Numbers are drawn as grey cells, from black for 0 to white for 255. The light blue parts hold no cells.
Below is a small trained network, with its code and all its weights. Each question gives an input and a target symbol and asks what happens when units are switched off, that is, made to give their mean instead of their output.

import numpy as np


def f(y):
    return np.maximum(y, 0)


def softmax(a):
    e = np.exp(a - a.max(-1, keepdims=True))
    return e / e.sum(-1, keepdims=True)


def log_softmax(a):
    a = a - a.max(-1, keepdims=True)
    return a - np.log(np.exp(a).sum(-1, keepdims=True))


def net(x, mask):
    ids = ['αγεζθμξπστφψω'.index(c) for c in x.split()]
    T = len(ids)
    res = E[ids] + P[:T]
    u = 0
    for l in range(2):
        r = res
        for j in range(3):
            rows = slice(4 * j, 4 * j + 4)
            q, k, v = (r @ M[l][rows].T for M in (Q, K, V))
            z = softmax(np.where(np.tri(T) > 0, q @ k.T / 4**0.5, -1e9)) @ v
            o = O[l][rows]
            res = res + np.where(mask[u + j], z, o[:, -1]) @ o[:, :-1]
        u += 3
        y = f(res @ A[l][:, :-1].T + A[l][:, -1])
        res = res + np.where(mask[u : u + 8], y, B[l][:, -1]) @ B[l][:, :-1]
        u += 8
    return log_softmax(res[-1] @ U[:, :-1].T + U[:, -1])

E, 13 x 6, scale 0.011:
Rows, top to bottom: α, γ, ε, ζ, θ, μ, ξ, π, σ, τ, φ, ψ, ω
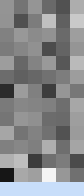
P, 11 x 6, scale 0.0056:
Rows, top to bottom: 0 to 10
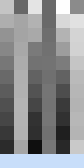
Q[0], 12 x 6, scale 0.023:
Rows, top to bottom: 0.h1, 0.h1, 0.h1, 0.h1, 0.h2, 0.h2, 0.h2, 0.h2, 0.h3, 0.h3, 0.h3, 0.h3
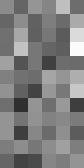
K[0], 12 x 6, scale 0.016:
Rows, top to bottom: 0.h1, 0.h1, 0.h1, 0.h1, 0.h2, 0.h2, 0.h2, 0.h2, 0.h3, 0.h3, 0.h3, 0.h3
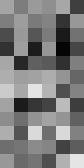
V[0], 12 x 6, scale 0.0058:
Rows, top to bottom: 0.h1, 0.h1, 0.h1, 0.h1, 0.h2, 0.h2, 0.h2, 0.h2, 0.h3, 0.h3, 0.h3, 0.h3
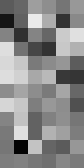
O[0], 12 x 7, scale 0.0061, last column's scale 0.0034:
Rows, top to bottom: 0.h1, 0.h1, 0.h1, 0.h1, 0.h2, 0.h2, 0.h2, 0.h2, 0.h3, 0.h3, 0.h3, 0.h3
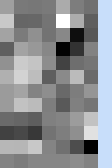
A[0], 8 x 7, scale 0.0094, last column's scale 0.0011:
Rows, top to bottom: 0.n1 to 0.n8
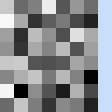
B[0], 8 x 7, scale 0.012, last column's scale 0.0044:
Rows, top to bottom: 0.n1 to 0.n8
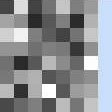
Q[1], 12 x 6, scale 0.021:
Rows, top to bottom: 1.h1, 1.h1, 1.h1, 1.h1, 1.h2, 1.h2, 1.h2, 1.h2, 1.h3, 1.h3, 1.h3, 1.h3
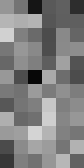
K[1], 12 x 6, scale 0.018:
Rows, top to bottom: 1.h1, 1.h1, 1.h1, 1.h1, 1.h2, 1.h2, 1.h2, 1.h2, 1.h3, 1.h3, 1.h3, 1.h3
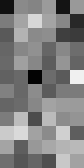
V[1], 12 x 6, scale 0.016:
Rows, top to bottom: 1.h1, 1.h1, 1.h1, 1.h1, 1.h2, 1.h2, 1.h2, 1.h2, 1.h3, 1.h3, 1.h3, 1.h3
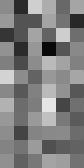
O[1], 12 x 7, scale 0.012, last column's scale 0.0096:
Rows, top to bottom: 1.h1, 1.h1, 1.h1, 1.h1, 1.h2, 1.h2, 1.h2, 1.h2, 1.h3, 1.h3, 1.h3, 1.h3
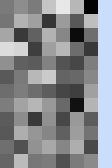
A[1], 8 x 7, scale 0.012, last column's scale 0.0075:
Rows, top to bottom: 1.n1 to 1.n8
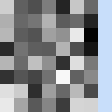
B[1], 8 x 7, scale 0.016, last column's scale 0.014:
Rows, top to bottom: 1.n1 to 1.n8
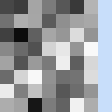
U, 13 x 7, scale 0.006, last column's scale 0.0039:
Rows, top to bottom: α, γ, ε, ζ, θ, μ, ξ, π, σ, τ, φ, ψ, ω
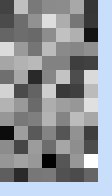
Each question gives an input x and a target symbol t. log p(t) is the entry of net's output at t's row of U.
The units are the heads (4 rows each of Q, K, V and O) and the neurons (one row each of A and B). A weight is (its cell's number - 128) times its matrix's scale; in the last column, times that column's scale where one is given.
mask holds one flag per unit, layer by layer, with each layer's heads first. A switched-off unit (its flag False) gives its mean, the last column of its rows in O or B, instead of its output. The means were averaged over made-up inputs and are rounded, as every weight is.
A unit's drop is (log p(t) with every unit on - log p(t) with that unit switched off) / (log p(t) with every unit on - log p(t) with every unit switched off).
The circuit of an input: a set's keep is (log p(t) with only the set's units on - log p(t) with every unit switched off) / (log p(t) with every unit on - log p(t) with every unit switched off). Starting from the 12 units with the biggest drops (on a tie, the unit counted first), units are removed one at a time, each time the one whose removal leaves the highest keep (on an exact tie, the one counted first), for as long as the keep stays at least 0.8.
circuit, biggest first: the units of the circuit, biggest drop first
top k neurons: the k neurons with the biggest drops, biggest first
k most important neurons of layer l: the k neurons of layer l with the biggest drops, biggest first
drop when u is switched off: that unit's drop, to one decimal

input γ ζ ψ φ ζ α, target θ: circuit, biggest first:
[1.h2, 0.n7, 0.n3]
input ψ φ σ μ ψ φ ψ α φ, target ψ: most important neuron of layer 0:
[0.n3]
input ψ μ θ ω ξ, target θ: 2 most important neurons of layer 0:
[0.n5, 0.n2]
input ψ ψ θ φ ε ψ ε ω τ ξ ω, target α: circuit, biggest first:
[0.n7, 1.h1, 1.n6]
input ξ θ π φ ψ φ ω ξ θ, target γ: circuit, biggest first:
[1.h1, 0.n7]
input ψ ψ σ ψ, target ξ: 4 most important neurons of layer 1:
[1.n7, 1.n1, 1.n6, 1.n2]
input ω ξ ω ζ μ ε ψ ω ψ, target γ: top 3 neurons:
[0.n2, 1.n4, 0.n3]
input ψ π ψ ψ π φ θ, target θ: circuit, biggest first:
[1.h2, 0.n7, 0.n3]
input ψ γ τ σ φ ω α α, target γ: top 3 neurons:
[0.n7, 0.n2, 1.n6]
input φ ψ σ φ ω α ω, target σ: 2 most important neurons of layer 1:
[1.n7, 1.n3]
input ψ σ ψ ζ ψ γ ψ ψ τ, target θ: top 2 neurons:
[0.n7, 1.n4]
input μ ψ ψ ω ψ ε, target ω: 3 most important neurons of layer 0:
[0.n3, 0.n7, 0.n2]
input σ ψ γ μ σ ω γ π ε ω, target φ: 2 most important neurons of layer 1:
[1.n5, 1.n1]
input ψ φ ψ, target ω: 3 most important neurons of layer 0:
[0.n2, 0.n5, 0.n1]
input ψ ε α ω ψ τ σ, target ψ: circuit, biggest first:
[1.n4]
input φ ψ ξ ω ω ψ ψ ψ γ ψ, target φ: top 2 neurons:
[1.n5, 0.n1]
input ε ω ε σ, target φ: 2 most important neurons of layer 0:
[0.n5, 0.n7]
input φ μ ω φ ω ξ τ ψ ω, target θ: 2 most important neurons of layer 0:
[0.n3, 0.n8]
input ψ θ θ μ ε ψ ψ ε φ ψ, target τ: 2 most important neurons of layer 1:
[1.n1, 1.n8]
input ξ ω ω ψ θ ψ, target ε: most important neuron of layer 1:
[1.n5]
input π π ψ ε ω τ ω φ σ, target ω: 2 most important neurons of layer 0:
[0.n2, 0.n7]
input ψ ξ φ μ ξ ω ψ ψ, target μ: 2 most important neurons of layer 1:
[1.n4, 1.n6]
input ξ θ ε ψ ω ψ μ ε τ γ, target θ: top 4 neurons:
[0.n7, 0.n3, 1.n4, 0.n1]
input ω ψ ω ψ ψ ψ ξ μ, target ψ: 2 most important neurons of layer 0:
[0.n5, 0.n1]
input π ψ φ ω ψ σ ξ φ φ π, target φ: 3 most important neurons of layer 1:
[1.n5, 1.n1, 1.n4]
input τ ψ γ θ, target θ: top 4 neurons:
[0.n7, 0.n3, 1.n4, 0.n2]
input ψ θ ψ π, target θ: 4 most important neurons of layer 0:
[0.n7, 0.n3, 0.n2, 0.n8]
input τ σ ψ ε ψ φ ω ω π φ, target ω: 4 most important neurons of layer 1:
[1.n1, 1.n4, 1.n6, 1.n2]
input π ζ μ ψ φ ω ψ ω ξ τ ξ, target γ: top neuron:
[1.n3]
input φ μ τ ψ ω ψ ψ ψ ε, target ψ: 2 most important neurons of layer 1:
[1.n4, 1.n8]
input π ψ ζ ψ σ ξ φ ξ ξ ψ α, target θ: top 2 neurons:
[0.n7, 0.n2]
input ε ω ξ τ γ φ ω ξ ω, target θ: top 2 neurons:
[1.n2, 0.n3]
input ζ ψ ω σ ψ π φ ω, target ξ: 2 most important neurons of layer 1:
[1.n7, 1.n1]
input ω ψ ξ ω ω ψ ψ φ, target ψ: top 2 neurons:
[1.n4, 0.n1]
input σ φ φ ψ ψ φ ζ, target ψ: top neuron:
[1.n4]
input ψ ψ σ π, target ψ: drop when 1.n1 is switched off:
0.0
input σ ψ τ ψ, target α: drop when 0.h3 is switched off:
0.1
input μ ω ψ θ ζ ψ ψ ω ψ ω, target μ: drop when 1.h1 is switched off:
0.4
